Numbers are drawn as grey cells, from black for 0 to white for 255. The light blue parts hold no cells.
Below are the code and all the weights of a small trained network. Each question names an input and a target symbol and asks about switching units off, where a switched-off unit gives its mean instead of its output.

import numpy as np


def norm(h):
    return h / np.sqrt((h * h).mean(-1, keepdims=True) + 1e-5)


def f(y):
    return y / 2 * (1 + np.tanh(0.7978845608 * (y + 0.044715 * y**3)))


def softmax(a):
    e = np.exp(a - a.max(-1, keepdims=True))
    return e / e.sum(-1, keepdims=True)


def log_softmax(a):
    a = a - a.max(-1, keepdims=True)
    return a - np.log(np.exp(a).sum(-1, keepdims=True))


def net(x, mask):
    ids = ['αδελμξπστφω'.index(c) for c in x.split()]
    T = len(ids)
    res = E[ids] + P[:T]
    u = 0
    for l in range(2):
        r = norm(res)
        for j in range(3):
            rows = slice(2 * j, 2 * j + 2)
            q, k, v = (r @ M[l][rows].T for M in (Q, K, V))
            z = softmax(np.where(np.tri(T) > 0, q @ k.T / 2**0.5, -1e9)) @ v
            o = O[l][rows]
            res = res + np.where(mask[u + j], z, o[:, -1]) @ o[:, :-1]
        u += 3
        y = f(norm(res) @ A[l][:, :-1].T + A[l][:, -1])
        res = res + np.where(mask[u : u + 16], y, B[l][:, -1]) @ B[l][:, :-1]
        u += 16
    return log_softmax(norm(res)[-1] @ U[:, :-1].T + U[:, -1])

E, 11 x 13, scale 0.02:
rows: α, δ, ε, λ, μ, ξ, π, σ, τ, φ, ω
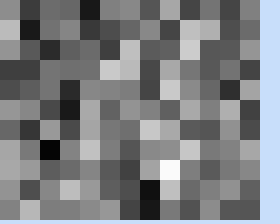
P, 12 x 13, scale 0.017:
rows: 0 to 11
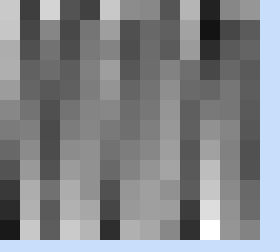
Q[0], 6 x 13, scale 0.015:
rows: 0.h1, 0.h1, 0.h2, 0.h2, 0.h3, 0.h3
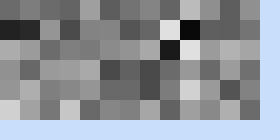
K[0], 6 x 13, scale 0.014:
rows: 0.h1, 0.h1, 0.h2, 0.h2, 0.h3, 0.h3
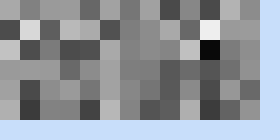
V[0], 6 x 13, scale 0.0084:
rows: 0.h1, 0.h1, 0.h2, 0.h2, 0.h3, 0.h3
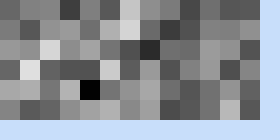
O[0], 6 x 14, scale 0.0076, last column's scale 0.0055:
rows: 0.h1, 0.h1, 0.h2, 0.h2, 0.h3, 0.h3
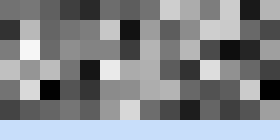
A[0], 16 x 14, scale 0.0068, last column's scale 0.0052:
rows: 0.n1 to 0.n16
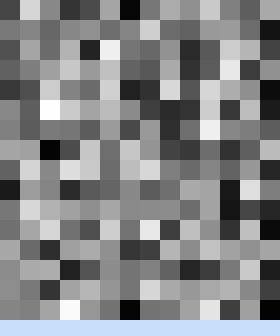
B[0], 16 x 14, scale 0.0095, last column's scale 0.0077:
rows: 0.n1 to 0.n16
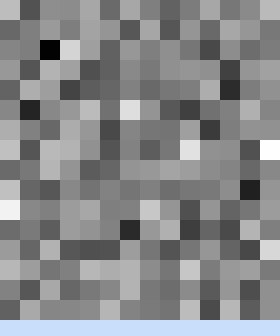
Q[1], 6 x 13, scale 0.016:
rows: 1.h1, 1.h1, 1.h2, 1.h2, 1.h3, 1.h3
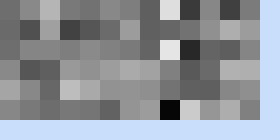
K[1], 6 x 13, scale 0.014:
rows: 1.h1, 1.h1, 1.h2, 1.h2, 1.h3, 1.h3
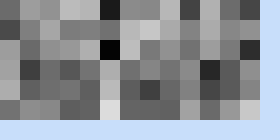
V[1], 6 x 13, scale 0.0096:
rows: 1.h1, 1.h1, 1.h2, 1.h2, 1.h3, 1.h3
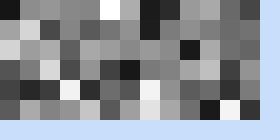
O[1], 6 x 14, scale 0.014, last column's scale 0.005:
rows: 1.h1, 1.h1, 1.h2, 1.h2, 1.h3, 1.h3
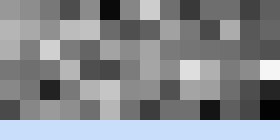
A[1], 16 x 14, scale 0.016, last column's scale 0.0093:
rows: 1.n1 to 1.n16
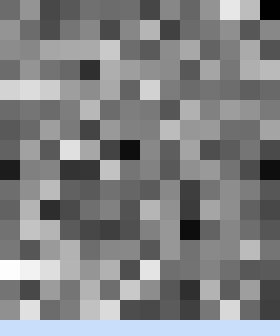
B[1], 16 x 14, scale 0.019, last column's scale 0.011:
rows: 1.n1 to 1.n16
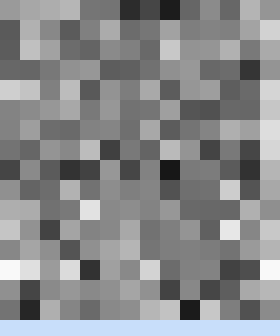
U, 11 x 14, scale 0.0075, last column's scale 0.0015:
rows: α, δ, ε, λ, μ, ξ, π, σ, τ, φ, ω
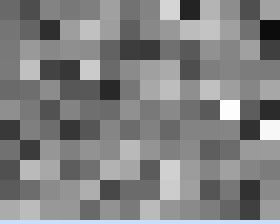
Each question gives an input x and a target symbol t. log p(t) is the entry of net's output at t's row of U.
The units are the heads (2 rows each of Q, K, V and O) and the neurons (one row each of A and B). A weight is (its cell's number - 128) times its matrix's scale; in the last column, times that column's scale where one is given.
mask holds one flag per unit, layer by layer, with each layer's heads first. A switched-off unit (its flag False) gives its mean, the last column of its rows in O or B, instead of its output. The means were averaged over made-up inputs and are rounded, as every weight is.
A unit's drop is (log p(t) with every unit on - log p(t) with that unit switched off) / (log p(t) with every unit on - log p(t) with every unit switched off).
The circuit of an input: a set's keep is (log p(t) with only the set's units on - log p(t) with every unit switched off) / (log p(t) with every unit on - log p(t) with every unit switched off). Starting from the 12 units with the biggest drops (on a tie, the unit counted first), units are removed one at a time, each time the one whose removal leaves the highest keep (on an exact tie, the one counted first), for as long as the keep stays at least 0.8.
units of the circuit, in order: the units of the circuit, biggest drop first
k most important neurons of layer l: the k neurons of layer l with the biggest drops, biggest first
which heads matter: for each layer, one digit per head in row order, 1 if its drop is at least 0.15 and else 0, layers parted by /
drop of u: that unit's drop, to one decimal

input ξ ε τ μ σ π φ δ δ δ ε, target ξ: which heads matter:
000 / 001
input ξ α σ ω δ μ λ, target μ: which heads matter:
001 / 000
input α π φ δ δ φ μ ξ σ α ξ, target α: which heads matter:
001 / 010
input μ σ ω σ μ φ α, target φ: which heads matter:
010 / 000
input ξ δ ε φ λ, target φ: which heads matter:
010 / 000
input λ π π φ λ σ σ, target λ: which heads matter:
000 / 100
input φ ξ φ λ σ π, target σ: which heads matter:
101 / 000
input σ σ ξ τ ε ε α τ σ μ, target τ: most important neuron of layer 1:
1.n3
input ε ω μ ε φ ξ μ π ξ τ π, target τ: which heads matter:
100 / 100
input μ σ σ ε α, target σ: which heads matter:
100 / 000
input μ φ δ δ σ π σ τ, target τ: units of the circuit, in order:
1.h1; 1.n3
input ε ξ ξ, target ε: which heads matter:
010 / 000
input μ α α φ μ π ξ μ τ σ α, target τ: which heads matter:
101 / 100
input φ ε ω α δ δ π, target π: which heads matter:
000 / 001
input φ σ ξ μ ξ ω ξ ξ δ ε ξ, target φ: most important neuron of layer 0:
0.n8
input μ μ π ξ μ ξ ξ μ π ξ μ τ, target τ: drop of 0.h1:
0.4
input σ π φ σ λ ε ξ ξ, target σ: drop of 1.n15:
0.2
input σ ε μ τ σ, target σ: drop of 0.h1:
0.1
